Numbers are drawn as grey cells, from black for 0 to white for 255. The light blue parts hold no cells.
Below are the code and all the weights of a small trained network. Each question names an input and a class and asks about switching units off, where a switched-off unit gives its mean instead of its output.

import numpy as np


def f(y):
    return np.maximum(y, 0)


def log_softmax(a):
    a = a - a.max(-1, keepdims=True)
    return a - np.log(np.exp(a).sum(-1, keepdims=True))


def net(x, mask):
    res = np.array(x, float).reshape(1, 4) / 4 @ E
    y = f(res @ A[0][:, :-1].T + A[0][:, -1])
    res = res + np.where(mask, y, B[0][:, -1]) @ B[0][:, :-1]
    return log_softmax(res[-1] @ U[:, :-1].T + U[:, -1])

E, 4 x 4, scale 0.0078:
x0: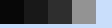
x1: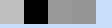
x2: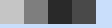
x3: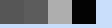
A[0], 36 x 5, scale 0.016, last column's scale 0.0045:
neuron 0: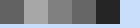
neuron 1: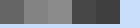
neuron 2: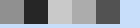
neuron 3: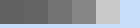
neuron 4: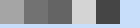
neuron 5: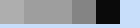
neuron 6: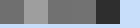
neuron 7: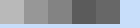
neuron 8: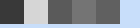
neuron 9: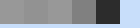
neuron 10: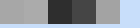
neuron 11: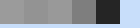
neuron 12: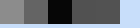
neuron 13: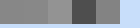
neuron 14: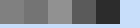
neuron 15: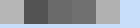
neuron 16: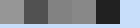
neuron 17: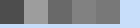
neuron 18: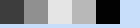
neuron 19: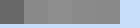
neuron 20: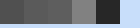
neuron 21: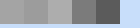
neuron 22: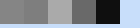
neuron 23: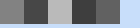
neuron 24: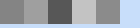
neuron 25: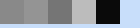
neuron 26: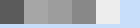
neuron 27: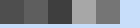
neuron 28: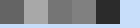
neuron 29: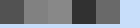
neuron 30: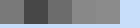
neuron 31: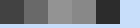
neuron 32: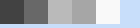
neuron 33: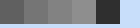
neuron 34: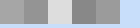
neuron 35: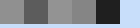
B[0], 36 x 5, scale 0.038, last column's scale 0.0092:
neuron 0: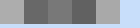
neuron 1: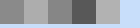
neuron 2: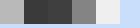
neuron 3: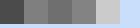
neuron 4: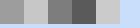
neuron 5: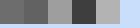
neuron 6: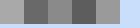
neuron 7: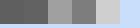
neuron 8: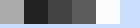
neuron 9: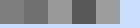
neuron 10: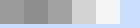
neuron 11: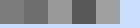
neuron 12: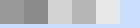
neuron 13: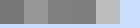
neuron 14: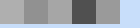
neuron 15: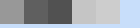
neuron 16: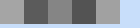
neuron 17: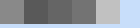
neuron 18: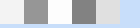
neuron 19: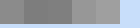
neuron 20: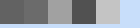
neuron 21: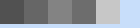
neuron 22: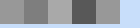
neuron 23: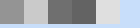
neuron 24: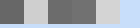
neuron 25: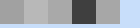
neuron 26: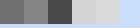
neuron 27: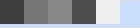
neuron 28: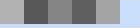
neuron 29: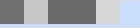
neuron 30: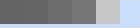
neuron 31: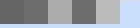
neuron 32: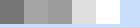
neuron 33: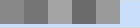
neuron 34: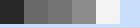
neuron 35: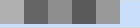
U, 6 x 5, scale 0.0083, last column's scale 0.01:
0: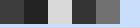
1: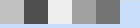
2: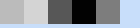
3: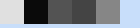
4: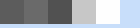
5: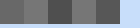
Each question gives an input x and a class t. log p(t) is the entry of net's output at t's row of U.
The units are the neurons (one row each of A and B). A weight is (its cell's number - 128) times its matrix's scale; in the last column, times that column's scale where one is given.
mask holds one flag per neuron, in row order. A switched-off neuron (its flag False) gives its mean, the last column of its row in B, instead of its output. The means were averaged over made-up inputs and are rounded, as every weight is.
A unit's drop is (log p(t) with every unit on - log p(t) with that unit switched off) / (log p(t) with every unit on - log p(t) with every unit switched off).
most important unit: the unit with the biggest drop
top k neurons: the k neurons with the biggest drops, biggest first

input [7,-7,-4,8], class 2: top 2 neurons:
(neuron 29; neuron 1)
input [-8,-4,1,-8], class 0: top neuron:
(neuron 34)
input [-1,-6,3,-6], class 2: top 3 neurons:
(neuron 24; neuron 2; neuron 25)
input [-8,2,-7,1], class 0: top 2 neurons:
(neuron 34; neuron 21)
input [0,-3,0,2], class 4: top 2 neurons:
(neuron 2; neuron 18)
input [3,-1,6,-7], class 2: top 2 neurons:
(neuron 24; neuron 4)
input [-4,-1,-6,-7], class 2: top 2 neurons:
(neuron 24; neuron 4)
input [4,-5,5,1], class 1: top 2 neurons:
(neuron 12; neuron 10)
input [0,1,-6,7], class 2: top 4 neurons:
(neuron 23; neuron 29; neuron 12; neuron 10)
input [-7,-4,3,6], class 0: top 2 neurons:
(neuron 7; neuron 34)
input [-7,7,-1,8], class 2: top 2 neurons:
(neuron 23; neuron 8)
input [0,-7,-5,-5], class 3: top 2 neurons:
(neuron 8; neuron 12)
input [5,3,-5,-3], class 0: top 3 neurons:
(neuron 27; neuron 10; neuron 12)
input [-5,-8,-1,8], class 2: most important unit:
neuron 29
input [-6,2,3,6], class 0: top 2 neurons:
(neuron 7; neuron 34)
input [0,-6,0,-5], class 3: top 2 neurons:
(neuron 8; neuron 23)
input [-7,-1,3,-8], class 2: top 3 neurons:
(neuron 4; neuron 24; neuron 25)
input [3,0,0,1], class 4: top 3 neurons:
(neuron 18; neuron 5; neuron 7)
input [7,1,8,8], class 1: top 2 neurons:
(neuron 12; neuron 10)
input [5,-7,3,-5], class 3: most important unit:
neuron 8
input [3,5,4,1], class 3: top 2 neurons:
(neuron 32; neuron 18)
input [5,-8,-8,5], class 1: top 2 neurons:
(neuron 18; neuron 32)
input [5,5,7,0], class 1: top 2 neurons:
(neuron 12; neuron 15)
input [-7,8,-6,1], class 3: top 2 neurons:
(neuron 2; neuron 27)
